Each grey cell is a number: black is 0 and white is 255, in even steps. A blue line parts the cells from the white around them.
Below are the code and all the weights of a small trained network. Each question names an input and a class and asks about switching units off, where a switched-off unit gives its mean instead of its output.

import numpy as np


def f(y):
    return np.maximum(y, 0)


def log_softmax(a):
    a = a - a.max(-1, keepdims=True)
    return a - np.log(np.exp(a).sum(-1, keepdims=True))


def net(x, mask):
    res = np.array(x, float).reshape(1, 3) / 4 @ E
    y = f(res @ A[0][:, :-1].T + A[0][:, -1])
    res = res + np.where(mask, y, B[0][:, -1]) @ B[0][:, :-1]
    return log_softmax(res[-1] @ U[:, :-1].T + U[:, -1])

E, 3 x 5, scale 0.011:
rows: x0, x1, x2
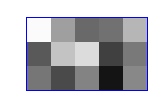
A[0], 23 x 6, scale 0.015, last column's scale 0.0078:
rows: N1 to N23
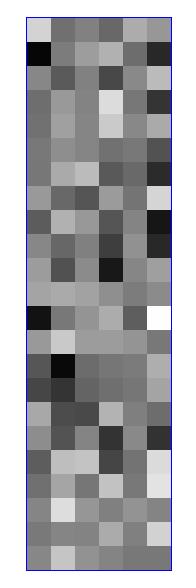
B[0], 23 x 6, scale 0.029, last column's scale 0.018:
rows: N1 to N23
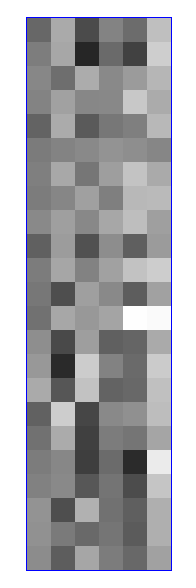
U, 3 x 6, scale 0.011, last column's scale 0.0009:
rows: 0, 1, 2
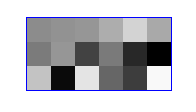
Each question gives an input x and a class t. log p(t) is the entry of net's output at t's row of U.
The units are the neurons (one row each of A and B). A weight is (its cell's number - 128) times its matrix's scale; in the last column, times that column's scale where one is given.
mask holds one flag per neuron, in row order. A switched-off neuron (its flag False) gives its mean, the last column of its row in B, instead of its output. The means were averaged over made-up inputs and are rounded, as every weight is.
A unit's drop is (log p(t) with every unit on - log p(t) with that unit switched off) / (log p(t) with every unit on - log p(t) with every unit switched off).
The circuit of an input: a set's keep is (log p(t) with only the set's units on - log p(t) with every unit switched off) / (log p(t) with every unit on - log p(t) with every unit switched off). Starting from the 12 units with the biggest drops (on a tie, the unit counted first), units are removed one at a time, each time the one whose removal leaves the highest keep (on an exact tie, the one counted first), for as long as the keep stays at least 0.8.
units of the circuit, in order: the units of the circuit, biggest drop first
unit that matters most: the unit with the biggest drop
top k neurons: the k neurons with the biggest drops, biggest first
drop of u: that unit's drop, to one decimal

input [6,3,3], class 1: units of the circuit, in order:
N13
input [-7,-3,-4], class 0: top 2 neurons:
N13, N19
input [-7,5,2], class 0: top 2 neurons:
N13, N9
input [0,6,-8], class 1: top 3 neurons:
N15, N5, N16
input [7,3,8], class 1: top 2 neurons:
N13, N1
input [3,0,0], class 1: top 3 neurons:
N13, N15, N16
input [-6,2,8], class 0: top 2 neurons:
N13, N11
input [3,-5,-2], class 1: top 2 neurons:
N13, N11
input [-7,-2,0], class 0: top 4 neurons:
N13, N21, N14, N19
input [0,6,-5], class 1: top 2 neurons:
N15, N19
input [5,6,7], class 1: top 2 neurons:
N19, N13
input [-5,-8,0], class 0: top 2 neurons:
N17, N13
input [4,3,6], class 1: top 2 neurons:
N13, N19
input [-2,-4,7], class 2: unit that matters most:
N15
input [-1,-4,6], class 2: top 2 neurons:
N15, N13
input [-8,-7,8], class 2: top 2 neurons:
N15, N16
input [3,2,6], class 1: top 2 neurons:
N13, N18
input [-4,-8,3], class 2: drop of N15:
0.5
